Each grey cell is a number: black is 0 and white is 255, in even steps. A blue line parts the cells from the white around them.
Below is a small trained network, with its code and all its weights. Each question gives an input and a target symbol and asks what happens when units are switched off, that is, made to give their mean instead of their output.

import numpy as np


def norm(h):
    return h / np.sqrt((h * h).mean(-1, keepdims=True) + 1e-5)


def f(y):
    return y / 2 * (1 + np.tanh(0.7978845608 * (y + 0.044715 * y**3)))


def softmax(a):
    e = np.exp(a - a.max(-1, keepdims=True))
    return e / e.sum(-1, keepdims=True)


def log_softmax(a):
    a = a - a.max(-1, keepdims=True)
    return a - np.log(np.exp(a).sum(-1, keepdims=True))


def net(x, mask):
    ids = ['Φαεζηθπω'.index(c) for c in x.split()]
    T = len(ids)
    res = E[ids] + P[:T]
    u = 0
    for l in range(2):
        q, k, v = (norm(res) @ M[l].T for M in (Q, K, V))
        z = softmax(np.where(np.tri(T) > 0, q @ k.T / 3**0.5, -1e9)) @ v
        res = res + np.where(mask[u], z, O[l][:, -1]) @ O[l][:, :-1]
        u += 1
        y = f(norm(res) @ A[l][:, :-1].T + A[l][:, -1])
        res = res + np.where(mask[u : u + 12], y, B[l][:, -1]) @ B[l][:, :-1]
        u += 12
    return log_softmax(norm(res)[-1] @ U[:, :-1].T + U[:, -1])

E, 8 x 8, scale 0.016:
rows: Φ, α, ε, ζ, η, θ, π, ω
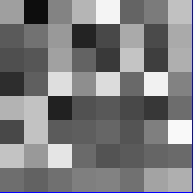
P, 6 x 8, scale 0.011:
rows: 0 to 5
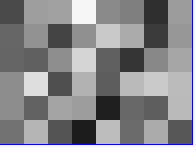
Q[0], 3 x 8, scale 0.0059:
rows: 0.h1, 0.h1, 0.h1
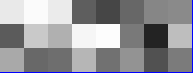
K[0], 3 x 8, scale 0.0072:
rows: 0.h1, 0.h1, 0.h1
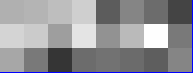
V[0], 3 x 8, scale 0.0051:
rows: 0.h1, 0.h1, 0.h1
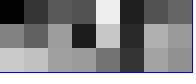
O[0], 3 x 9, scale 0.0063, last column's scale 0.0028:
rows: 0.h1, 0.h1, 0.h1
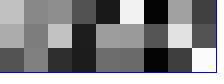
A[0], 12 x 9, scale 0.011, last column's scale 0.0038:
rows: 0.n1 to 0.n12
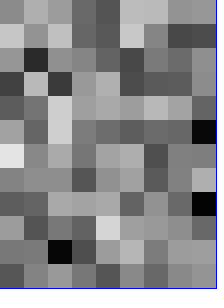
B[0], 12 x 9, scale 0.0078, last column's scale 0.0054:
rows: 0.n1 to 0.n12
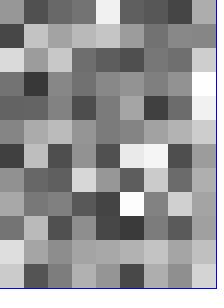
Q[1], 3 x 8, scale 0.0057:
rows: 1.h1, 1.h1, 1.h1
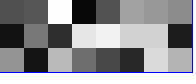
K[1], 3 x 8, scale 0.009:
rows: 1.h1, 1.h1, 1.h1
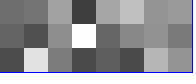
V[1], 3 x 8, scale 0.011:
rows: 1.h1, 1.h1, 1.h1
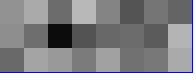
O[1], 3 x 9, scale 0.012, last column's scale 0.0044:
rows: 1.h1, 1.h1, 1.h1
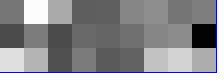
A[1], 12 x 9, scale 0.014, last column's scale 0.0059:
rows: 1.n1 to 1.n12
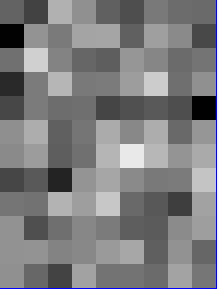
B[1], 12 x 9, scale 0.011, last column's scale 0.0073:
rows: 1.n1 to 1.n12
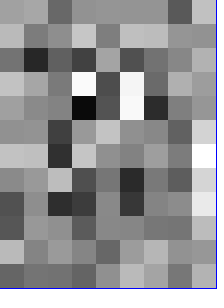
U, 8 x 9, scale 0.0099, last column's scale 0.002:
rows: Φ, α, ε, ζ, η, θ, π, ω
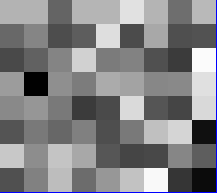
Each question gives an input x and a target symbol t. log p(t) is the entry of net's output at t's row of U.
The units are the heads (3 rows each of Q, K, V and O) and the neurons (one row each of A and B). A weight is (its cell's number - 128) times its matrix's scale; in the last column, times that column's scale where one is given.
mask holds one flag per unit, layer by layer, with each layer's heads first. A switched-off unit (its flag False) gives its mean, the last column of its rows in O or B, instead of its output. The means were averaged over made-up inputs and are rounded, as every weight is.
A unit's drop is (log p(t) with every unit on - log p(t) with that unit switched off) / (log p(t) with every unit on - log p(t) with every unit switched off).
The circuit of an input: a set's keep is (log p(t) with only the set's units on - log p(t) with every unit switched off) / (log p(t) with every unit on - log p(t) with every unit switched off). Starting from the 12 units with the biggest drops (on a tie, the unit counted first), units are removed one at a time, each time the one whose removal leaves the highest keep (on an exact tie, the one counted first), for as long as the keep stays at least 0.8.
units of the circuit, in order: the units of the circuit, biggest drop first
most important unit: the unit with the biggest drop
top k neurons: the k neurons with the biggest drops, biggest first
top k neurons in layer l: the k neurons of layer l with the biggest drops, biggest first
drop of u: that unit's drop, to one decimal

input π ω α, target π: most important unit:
0.n12
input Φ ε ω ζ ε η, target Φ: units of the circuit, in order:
[0.n11; 1.n9]
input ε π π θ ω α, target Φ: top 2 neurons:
[0.n11; 1.n7]
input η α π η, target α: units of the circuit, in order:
[1.h1; 1.n3]
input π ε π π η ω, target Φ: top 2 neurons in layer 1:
[1.n7; 1.n9]
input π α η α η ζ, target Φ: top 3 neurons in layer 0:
[0.n3; 0.n10; 0.n4]
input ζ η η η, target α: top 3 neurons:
[0.n11; 1.n3; 1.n8]
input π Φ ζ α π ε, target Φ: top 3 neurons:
[0.n11; 1.n7; 0.n5]
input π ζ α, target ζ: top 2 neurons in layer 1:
[1.n7; 1.n8]
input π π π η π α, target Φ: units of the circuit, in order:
[0.n11; 1.n7]
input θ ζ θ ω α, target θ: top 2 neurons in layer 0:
[0.n8; 0.n12]
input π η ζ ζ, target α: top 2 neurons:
[0.n5; 0.n1]
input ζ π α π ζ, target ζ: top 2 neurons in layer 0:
[0.n5; 0.n9]
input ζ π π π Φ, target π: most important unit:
1.h1
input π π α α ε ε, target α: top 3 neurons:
[0.n1; 1.n9; 0.n9]
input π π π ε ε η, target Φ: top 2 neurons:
[0.n11; 0.n5]
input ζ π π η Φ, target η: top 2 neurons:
[0.n12; 0.n8]
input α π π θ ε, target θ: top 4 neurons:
[0.n8; 0.n12; 1.n12; 1.n8]
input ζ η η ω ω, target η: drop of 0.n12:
0.0
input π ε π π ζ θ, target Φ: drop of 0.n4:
0.1
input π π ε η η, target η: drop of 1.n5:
0.6
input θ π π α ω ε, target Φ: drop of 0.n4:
-0.1
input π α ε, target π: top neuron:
[0.n8]
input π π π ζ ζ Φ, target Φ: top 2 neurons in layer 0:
[0.n11; 0.n7]
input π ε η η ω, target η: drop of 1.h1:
1.0
